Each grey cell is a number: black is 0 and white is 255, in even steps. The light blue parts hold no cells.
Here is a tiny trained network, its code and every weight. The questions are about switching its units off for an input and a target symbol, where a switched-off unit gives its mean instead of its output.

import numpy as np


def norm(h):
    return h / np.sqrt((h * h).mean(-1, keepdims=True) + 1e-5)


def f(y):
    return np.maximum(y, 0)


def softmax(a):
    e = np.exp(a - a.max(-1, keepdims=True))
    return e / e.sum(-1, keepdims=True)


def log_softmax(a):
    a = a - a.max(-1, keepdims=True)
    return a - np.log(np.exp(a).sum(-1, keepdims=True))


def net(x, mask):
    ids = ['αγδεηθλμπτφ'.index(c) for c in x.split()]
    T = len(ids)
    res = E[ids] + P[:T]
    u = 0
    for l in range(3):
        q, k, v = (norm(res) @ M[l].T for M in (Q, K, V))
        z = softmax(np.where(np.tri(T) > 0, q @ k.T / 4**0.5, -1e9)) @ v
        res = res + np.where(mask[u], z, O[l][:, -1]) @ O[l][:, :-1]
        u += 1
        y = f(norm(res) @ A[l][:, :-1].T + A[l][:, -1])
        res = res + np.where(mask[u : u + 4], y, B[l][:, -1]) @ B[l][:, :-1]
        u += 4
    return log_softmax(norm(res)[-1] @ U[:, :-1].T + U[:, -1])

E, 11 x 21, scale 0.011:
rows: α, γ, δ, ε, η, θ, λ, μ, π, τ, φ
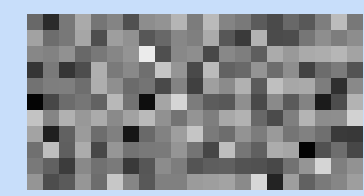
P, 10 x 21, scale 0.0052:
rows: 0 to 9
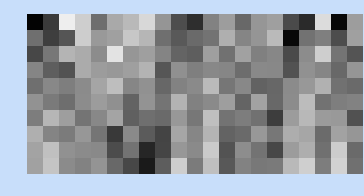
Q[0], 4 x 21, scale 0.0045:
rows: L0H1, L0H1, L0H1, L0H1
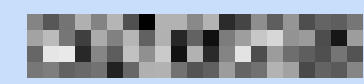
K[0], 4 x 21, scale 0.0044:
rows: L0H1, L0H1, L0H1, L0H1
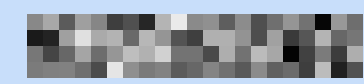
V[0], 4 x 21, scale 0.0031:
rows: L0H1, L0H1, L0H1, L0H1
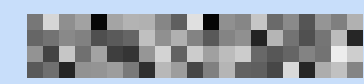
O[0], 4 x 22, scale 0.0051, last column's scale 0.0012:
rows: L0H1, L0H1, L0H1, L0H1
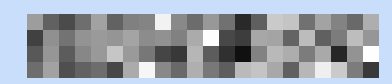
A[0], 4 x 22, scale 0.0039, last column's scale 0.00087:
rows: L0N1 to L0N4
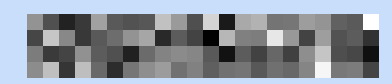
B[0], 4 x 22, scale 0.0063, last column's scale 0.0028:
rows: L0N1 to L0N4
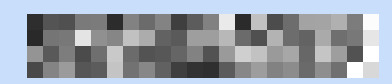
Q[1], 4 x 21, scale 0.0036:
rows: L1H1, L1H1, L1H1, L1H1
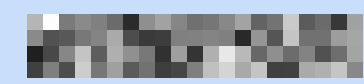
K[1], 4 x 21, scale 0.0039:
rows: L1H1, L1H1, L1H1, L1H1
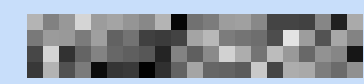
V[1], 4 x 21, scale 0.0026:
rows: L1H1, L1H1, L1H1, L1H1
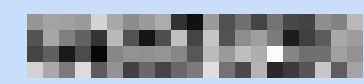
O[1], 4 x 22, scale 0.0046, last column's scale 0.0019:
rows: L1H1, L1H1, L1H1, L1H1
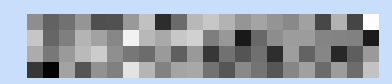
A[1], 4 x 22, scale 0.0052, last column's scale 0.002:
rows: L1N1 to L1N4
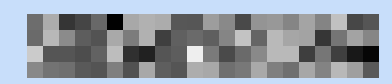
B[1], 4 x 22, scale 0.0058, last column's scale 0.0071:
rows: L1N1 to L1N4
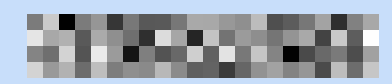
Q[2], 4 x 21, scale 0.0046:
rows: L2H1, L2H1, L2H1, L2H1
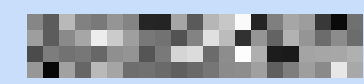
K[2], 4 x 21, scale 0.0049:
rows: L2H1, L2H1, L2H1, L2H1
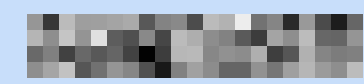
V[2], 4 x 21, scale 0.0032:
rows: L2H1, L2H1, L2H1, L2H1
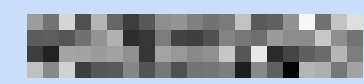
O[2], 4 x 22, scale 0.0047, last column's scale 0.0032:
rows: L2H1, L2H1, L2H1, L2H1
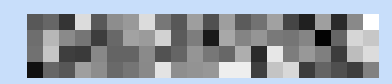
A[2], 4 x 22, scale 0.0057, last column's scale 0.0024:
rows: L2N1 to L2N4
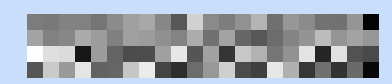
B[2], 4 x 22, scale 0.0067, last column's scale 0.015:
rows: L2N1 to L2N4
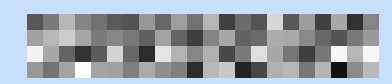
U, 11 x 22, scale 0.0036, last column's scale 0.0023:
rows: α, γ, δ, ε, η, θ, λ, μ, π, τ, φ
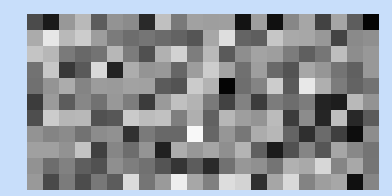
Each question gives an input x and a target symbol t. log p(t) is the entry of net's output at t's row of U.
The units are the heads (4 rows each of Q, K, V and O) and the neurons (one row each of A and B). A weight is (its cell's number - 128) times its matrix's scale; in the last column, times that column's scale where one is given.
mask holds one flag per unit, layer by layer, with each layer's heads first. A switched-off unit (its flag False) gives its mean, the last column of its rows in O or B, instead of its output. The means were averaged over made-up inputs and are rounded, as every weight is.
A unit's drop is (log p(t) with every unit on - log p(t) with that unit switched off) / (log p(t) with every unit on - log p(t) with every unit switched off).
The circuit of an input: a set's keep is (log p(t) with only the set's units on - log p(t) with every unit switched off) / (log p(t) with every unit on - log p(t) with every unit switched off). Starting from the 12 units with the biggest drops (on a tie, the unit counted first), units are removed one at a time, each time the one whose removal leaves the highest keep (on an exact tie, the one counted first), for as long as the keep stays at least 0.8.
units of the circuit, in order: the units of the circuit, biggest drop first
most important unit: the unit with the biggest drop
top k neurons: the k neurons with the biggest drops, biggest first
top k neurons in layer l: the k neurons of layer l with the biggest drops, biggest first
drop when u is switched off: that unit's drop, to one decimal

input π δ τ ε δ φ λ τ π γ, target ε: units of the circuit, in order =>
[L0N1 L0H1 L2N3 L1N1]
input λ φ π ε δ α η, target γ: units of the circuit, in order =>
[L2H1 L2N3]
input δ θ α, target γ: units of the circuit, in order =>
[L1H1 L2N3 L2N2]
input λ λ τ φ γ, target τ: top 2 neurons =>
[L2N3 L0N3]
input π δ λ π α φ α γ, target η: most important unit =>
L1H1
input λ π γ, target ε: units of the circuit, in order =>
[L0H1 L0N1 L2N3 L1N1]
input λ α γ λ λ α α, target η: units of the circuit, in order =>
[L0H1 L2N3 L1H1 L2H1]
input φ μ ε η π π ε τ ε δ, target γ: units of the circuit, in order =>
[L2H1 L2N3]
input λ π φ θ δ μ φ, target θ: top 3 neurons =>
[L2N3 L1N2 L2N4]
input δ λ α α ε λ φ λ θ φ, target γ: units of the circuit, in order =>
[L1H1 L2N3 L2N2 L2H1]
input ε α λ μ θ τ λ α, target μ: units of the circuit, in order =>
[L0H1 L0N3 L1N3 L2N3]
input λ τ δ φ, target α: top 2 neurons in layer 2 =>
[L2N3 L2N4]
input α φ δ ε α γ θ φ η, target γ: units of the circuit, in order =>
[L2H1 L0H1 L2N3]
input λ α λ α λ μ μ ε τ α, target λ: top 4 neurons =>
[L1N2 L2N3 L2N4 L1N4]
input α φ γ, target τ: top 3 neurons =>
[L2N3 L1N2 L0N4]
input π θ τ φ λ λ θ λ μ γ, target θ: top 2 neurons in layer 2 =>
[L2N3 L2N4]
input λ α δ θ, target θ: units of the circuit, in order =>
[L2N3 L2H1]
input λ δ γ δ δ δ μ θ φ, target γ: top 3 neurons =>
[L2N2 L2N3 L1N2]
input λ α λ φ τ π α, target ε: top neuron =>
[L1N1]
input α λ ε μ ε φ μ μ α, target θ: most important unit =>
L1H1
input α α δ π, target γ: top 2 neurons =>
[L0N2 L2N4]
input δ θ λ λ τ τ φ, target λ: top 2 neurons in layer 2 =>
[L2N3 L2N1]
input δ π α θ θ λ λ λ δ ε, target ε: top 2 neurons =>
[L0N1 L2N3]
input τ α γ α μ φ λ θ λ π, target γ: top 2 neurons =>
[L0N2 L1N4]
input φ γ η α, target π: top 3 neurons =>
[L2N3 L1N2 L2N4]
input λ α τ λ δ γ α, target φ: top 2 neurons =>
[L2N3 L1N2]
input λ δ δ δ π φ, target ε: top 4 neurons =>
[L0N1 L2N3 L1N1 L1N2]
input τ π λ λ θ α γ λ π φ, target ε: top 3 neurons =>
[L0N1 L2N3 L1N1]
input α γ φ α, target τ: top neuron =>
[L2N3]
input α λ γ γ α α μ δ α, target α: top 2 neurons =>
[L2N3 L2N4]
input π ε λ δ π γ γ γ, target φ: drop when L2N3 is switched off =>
0.4
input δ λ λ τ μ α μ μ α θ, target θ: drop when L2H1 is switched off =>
0.1
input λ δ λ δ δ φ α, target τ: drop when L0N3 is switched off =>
0.1
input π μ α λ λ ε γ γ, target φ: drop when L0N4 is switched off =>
0.0
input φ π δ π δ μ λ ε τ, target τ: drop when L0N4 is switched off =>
0.1
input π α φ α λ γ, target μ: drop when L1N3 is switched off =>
0.2
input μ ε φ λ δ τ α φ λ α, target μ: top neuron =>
[L1N3]
